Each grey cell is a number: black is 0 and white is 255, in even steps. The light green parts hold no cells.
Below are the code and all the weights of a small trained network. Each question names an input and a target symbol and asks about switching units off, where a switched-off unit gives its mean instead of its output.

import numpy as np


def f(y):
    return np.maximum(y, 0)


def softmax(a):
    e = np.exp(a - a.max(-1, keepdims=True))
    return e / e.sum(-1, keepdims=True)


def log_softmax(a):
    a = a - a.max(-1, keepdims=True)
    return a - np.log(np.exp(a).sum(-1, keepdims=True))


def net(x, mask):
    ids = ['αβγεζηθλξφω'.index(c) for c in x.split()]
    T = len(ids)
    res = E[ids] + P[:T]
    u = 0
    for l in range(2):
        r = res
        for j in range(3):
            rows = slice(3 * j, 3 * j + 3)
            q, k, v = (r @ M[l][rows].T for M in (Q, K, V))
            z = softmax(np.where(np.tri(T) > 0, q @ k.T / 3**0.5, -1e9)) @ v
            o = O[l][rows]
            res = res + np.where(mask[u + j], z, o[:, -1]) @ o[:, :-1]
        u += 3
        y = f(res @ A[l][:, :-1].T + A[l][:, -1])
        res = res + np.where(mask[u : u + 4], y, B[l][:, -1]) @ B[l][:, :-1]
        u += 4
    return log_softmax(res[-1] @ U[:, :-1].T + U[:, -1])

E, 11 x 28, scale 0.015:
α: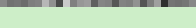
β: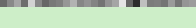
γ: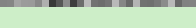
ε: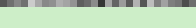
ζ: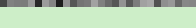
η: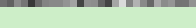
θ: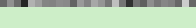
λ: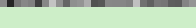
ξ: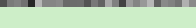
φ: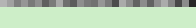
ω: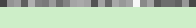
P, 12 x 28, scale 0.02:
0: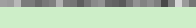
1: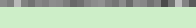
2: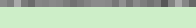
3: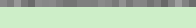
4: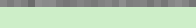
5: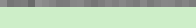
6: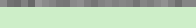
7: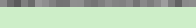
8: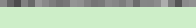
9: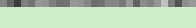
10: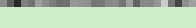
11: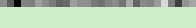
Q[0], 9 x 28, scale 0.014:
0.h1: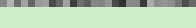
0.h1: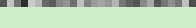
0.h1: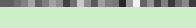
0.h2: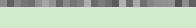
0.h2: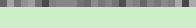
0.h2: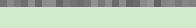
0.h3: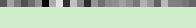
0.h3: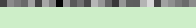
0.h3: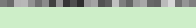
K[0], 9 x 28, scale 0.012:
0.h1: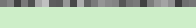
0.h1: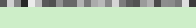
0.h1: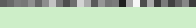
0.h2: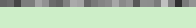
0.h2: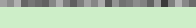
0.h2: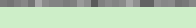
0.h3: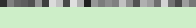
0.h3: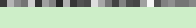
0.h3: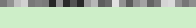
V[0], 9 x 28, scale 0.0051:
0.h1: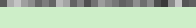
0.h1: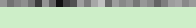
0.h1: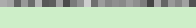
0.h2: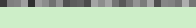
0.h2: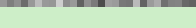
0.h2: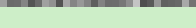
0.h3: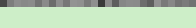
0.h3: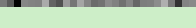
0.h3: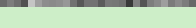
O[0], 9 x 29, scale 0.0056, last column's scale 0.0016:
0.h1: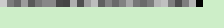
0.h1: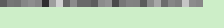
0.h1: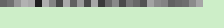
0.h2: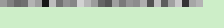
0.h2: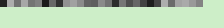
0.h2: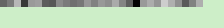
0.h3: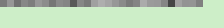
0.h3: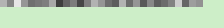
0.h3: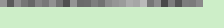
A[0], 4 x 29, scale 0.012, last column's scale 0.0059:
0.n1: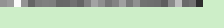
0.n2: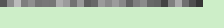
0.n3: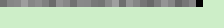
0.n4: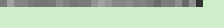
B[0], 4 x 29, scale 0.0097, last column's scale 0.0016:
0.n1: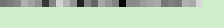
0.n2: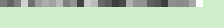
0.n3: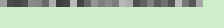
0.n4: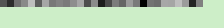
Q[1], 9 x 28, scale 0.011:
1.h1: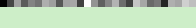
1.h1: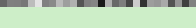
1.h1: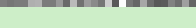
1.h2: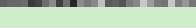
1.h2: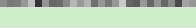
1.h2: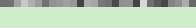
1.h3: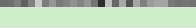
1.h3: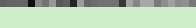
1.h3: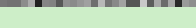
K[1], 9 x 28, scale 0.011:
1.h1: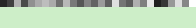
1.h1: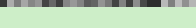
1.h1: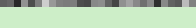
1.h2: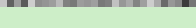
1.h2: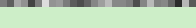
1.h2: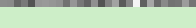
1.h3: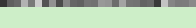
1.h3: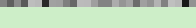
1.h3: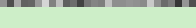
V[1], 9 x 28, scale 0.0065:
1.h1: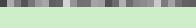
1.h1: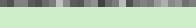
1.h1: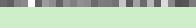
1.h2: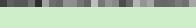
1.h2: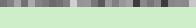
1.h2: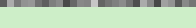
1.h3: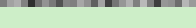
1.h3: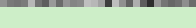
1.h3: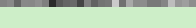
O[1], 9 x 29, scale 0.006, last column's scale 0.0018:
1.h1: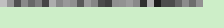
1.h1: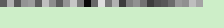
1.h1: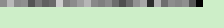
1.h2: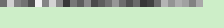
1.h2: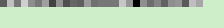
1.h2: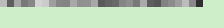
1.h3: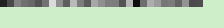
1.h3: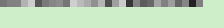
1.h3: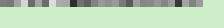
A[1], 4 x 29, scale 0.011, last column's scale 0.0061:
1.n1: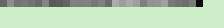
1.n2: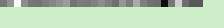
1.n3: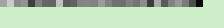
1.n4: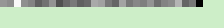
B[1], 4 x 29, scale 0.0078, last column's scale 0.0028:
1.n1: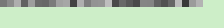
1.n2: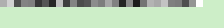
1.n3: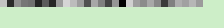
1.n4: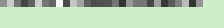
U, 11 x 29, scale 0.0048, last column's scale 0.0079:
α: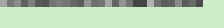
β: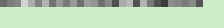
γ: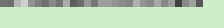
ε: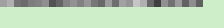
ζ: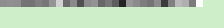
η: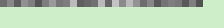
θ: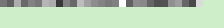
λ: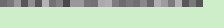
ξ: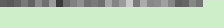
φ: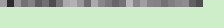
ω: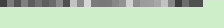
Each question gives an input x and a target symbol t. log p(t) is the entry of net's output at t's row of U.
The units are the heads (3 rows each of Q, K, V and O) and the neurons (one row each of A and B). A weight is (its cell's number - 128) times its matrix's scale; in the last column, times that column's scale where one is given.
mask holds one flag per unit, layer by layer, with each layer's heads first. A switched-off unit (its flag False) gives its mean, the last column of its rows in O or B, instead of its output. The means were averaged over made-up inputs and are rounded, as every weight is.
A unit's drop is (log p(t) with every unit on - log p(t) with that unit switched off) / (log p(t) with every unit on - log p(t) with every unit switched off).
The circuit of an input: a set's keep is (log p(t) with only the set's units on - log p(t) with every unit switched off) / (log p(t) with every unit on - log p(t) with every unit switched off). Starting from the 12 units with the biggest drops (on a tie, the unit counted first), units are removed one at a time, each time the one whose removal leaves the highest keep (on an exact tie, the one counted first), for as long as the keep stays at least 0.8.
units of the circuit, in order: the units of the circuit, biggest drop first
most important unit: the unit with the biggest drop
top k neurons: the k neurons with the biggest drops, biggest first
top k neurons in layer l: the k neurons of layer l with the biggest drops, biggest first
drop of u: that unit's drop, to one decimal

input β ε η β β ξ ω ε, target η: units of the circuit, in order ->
0.h2, 1.h1
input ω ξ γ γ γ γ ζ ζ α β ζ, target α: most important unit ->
0.h2
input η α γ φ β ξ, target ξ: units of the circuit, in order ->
1.h1, 0.n1
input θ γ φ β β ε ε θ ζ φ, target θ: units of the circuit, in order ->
0.h3, 0.h1, 1.n2
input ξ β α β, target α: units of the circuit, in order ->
0.h2, 1.h2, 1.h1
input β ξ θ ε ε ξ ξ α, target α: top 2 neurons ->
1.n2, 0.n2
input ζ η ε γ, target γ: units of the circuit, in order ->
0.n1, 1.h1
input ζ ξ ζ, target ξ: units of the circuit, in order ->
0.h1, 1.h1, 1.h3
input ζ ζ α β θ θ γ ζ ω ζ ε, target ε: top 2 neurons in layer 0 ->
0.n1, 0.n2
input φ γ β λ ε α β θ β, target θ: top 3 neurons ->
1.n2, 0.n2, 0.n1
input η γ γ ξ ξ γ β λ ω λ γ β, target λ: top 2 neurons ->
0.n2, 1.n1
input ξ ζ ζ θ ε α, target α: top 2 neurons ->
1.n2, 0.n1
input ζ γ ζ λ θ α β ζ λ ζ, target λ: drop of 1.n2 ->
-0.1
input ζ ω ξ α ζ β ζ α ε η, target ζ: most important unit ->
0.h3
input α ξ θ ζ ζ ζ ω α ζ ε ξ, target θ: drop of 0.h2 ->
0.4
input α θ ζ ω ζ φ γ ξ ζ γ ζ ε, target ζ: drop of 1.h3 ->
0.0
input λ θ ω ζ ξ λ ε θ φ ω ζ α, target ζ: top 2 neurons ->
1.n2, 0.n1
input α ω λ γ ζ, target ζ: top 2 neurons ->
1.n4, 0.n1
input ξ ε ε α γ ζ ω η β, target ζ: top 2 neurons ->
0.n2, 1.n2
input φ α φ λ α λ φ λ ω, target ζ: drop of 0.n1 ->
-0.1
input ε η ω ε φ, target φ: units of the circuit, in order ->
1.n3
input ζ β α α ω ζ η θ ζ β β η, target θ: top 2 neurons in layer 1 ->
1.n2, 1.n1
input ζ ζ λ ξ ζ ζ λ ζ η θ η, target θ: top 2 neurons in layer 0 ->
0.n2, 0.n1
